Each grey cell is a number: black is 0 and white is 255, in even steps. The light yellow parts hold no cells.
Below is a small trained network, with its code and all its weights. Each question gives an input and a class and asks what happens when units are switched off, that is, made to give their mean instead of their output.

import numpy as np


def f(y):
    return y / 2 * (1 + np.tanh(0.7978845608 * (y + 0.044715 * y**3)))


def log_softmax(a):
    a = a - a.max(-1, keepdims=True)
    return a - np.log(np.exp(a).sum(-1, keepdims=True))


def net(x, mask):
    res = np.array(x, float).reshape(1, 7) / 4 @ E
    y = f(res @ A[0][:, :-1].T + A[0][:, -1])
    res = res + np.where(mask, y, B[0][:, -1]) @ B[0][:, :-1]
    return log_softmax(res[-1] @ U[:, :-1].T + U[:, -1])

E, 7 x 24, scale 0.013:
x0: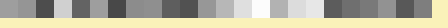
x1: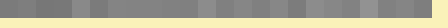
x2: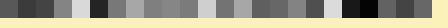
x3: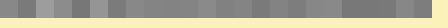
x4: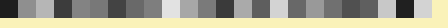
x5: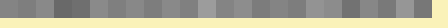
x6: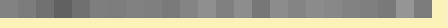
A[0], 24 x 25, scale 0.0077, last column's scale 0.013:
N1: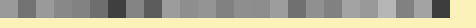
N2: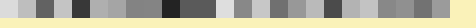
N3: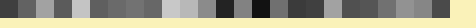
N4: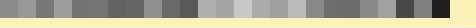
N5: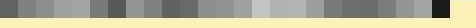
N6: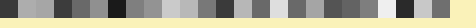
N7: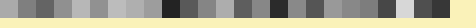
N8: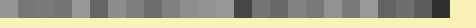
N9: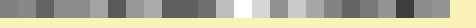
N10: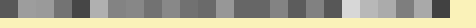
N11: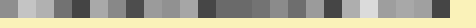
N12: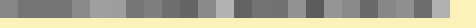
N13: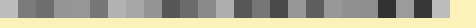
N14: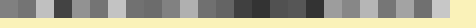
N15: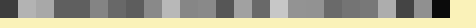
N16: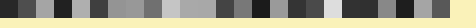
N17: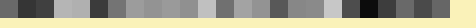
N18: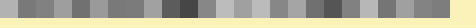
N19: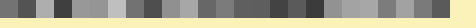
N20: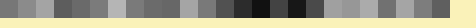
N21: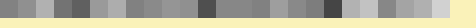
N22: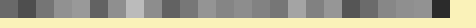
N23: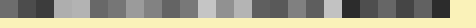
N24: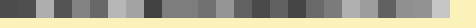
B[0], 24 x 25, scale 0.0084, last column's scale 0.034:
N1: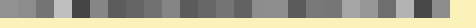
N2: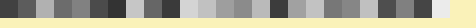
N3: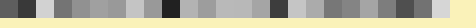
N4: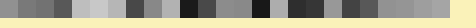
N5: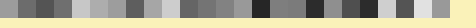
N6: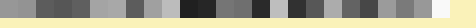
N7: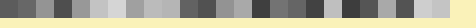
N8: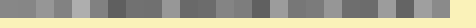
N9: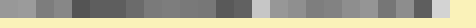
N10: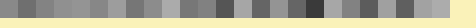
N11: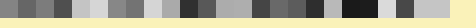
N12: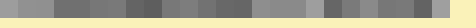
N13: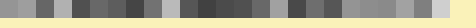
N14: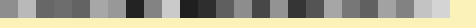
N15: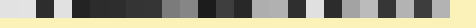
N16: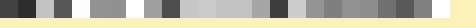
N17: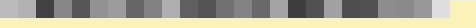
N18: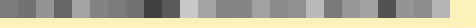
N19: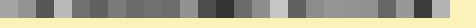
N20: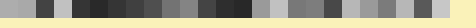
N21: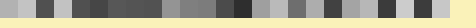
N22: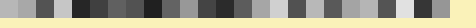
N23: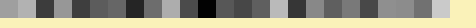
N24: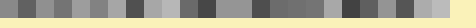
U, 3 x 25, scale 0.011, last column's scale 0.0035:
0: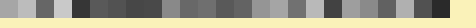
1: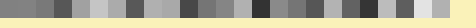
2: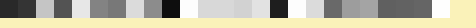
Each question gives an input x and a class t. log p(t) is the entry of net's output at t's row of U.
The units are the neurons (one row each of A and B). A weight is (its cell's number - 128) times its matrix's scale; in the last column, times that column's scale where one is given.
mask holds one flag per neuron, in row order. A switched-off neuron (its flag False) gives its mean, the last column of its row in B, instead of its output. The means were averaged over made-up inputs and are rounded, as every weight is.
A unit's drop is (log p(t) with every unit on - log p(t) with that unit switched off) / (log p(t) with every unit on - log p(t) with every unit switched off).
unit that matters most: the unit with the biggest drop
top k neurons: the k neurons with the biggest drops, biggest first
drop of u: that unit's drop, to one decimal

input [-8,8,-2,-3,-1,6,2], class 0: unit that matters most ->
N20
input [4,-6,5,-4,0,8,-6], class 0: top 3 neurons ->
(N11 N7 N6)
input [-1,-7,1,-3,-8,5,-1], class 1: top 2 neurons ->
(N7 N21)
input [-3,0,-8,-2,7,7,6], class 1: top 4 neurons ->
(N11 N6 N10 N2)
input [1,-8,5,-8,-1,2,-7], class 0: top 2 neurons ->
(N11 N6)
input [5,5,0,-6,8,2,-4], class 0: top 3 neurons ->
(N15 N11 N7)
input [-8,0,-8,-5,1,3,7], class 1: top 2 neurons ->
(N11 N14)
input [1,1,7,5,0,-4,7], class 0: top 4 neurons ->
(N23 N11 N22 N7)
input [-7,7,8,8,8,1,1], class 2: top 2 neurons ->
(N16 N3)
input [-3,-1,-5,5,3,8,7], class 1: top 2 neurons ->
(N11 N2)
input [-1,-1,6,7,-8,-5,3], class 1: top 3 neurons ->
(N7 N21 N15)
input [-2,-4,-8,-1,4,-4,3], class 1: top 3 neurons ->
(N11 N10 N6)
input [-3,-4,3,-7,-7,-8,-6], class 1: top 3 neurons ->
(N7 N21 N15)
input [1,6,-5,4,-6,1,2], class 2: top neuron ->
(N2)
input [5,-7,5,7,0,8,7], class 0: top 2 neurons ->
(N11 N7)
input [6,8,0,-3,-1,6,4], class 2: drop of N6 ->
0.1
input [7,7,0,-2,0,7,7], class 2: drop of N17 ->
0.0
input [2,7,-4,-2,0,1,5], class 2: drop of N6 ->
0.1
